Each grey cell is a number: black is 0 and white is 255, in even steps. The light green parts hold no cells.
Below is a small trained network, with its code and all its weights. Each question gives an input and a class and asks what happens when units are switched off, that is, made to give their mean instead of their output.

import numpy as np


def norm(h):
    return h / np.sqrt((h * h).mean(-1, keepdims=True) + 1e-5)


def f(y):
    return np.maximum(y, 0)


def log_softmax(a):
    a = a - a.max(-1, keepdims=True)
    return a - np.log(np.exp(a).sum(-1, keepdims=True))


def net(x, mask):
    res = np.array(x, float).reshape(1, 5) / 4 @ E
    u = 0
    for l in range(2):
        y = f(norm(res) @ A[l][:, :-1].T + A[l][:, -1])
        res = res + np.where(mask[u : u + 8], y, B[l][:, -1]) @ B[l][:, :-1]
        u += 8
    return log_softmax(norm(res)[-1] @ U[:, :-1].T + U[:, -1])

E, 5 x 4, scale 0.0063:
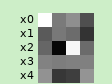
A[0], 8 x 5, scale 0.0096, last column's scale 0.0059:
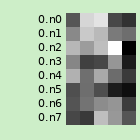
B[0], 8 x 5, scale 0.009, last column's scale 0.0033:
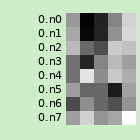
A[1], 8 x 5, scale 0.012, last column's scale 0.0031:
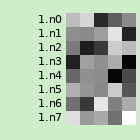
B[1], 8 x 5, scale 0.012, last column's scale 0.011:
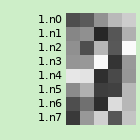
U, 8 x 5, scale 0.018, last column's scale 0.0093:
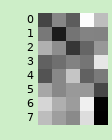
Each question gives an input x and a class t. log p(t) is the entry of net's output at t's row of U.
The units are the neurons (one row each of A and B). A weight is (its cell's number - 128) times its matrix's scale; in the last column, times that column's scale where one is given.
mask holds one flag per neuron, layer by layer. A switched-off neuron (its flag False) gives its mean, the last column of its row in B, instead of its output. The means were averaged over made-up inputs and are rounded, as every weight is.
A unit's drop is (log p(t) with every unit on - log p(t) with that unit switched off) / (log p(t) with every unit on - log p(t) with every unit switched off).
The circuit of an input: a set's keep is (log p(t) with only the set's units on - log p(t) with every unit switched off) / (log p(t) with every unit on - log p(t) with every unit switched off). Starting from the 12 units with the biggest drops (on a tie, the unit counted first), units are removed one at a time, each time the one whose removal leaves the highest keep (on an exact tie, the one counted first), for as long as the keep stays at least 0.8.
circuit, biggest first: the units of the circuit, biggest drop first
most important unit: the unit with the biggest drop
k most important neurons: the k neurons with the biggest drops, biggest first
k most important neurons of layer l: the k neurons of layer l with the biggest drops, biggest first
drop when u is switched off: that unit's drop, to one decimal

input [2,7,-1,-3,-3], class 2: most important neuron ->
1.n4
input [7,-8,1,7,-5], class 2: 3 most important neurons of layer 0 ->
0.n2, 0.n4, 0.n1
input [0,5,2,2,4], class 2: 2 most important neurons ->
0.n5, 1.n4
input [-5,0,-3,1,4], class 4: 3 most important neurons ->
1.n3, 0.n1, 0.n0
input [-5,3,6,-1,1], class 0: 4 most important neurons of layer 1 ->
1.n6, 1.n2, 1.n7, 1.n5
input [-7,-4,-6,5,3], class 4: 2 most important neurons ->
1.n3, 1.n6
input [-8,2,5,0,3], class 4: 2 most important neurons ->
1.n3, 0.n7
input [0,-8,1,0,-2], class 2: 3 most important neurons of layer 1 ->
1.n5, 1.n1, 1.n0
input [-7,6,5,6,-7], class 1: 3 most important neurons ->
0.n0, 1.n7, 1.n6
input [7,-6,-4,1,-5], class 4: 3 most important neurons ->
1.n7, 1.n6, 1.n0
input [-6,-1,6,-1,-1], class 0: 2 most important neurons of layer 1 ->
1.n6, 1.n2
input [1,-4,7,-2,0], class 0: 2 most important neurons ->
1.n6, 1.n2
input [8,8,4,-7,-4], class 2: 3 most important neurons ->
1.n4, 1.n2, 0.n7
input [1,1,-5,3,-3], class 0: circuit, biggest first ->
1.n0
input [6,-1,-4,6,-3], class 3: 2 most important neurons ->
1.n7, 1.n6
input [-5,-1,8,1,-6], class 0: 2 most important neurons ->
1.n6, 0.n7
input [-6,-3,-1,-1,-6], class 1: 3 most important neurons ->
0.n0, 0.n1, 1.n7
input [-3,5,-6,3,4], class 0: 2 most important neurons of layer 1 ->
1.n0, 1.n2
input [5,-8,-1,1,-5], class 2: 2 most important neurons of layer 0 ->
0.n2, 0.n4
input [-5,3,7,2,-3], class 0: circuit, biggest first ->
1.n6
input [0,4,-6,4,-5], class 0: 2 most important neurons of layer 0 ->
0.n3, 0.n2
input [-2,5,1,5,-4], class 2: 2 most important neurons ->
0.n5, 1.n0
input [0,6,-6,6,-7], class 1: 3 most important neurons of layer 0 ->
0.n0, 0.n1, 0.n7
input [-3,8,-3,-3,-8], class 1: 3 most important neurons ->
0.n0, 0.n1, 1.n5
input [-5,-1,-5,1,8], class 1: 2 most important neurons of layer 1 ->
1.n2, 1.n7
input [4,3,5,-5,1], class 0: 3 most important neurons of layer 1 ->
1.n6, 1.n2, 1.n3
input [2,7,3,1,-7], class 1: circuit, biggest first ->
0.n0
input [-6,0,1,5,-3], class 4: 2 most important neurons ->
1.n3, 0.n7
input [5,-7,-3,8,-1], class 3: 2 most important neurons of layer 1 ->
1.n7, 1.n4
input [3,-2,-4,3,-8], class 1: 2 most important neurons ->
0.n1, 0.n0
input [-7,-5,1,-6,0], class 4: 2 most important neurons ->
1.n3, 0.n6
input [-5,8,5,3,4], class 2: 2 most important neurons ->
1.n4, 0.n5
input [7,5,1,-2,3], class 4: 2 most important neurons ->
1.n7, 0.n4
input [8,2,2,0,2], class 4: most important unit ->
1.n7
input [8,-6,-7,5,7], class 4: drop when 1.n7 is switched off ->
1.0
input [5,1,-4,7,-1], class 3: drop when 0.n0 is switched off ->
-0.2
